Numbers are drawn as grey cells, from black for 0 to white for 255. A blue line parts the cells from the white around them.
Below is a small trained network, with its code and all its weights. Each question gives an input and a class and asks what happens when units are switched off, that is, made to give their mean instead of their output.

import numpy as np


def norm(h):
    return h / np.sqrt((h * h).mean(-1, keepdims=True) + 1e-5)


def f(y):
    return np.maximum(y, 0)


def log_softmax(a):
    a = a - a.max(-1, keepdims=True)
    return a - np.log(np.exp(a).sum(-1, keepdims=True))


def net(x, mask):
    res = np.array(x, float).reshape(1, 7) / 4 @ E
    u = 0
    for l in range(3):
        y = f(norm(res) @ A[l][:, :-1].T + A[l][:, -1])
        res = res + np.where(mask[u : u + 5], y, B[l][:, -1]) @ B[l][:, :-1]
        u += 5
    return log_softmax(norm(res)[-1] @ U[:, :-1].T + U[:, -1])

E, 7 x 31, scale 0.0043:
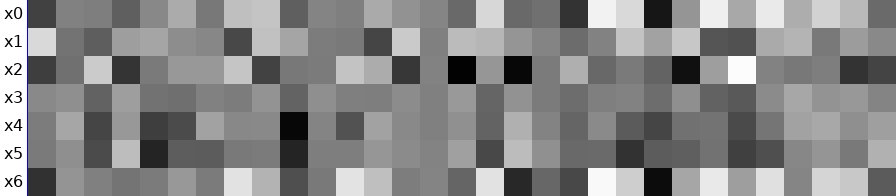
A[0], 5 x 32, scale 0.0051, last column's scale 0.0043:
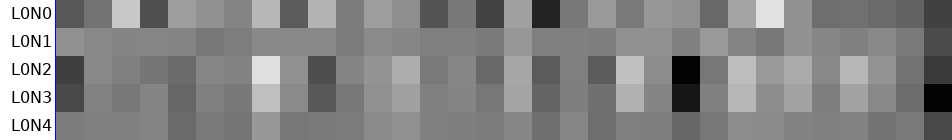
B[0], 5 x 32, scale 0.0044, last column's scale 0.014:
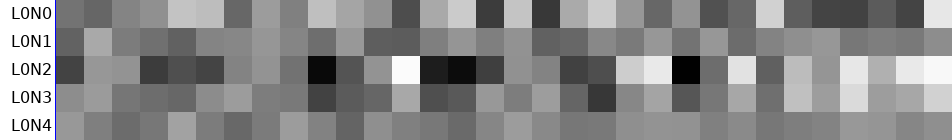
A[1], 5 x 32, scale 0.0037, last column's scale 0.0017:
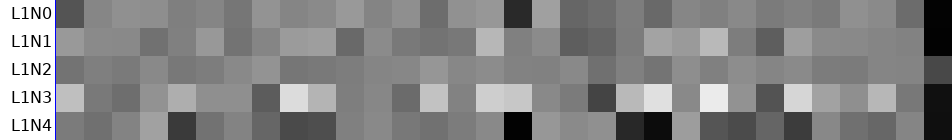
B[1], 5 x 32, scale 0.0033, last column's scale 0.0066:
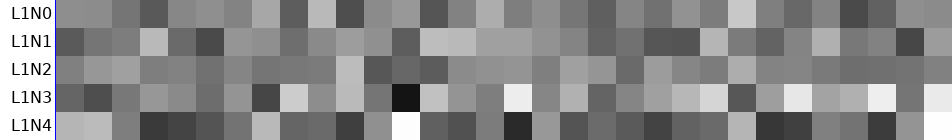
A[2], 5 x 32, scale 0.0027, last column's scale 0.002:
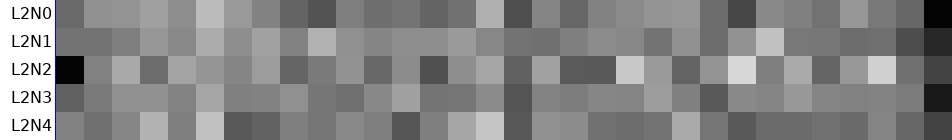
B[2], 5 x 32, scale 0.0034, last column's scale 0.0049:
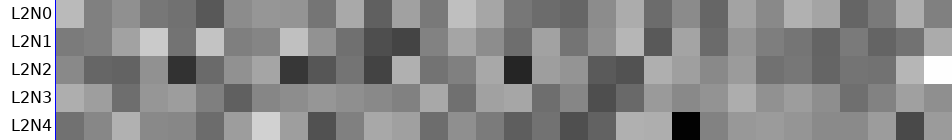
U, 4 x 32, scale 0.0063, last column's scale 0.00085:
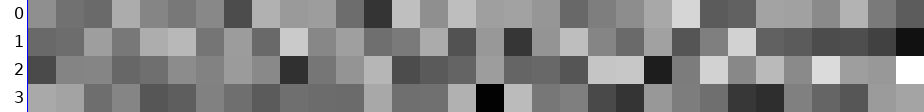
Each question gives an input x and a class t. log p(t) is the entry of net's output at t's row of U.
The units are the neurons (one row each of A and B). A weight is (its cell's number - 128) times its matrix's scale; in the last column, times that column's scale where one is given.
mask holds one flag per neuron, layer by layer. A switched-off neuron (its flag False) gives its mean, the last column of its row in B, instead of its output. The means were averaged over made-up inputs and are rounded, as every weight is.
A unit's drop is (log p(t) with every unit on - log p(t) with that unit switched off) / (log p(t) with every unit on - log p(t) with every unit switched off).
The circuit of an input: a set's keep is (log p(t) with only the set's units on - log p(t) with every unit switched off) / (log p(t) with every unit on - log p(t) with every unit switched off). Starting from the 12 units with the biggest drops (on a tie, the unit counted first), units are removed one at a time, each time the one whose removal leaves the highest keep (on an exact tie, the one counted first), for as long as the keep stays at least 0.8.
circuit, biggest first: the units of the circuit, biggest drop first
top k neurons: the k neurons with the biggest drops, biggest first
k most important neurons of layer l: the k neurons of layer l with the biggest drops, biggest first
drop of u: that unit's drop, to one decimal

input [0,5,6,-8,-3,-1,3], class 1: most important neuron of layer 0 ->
L0N0
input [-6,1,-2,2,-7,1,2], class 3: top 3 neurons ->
L0N0, L0N3, L0N2
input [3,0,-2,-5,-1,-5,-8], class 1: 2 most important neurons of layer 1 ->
L1N3, L1N4
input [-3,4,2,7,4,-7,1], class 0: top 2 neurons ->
L0N2, L0N0
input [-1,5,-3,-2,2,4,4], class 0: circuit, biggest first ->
L0N2, L1N3
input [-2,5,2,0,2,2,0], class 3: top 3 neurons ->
L0N2, L0N0, L0N3
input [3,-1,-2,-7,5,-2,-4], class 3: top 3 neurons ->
L0N0, L0N2, L0N3
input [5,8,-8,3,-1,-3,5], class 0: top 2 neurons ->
L1N3, L0N2
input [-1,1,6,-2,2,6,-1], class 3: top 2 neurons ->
L0N2, L0N0
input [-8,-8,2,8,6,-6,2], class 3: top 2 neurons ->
L0N2, L1N4
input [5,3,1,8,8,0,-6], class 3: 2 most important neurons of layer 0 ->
L0N2, L0N3
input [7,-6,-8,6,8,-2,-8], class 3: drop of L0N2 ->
0.4
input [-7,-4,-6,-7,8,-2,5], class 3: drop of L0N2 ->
0.4
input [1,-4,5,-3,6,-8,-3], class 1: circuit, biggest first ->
L0N0
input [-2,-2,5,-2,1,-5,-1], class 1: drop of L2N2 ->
0.0
